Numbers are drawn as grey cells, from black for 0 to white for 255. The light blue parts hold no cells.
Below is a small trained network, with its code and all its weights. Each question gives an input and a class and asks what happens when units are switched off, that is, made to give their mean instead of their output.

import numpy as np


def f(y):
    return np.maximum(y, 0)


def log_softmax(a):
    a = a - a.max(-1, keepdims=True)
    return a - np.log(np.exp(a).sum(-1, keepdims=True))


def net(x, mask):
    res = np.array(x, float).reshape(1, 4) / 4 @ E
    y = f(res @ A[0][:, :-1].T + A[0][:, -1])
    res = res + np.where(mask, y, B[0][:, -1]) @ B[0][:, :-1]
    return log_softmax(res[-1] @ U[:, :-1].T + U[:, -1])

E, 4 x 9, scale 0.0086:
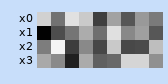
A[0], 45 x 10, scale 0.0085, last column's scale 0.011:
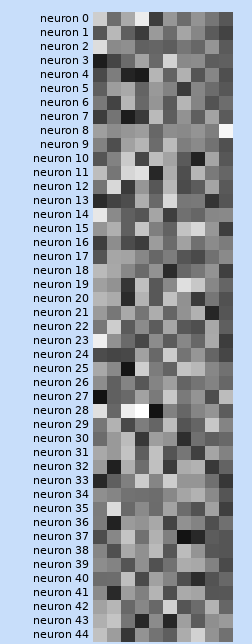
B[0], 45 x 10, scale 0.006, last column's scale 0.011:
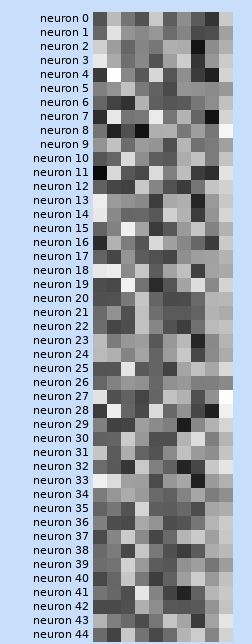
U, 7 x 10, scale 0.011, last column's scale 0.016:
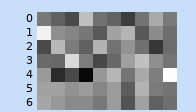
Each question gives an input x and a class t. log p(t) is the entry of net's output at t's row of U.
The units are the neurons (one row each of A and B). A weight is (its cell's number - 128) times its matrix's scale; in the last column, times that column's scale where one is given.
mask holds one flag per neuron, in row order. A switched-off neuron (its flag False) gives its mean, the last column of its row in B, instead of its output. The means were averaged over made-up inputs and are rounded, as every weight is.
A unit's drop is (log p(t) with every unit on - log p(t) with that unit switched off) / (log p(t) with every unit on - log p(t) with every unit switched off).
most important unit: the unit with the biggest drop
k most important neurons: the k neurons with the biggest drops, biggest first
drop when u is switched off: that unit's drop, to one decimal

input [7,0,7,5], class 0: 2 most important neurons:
neuron 12; neuron 20
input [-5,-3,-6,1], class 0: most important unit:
neuron 32
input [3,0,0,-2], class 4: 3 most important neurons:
neuron 4; neuron 7; neuron 16
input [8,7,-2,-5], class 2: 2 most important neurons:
neuron 11; neuron 28
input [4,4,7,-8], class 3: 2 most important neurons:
neuron 37; neuron 10
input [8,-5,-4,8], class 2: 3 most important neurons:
neuron 28; neuron 11; neuron 0
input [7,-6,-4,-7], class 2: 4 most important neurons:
neuron 28; neuron 11; neuron 0; neuron 19
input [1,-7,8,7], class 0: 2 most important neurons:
neuron 12; neuron 20
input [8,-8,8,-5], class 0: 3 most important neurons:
neuron 42; neuron 22; neuron 12
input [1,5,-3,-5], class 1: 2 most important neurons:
neuron 27; neuron 3
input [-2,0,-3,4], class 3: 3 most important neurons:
neuron 25; neuron 19; neuron 29
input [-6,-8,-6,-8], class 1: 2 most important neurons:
neuron 14; neuron 43
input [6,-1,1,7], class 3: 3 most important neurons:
neuron 19; neuron 44; neuron 25
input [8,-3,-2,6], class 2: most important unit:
neuron 28
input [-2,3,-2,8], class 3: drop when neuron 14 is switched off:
0.0
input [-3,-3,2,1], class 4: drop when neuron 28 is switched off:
0.2
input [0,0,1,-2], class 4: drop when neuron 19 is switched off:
0.1
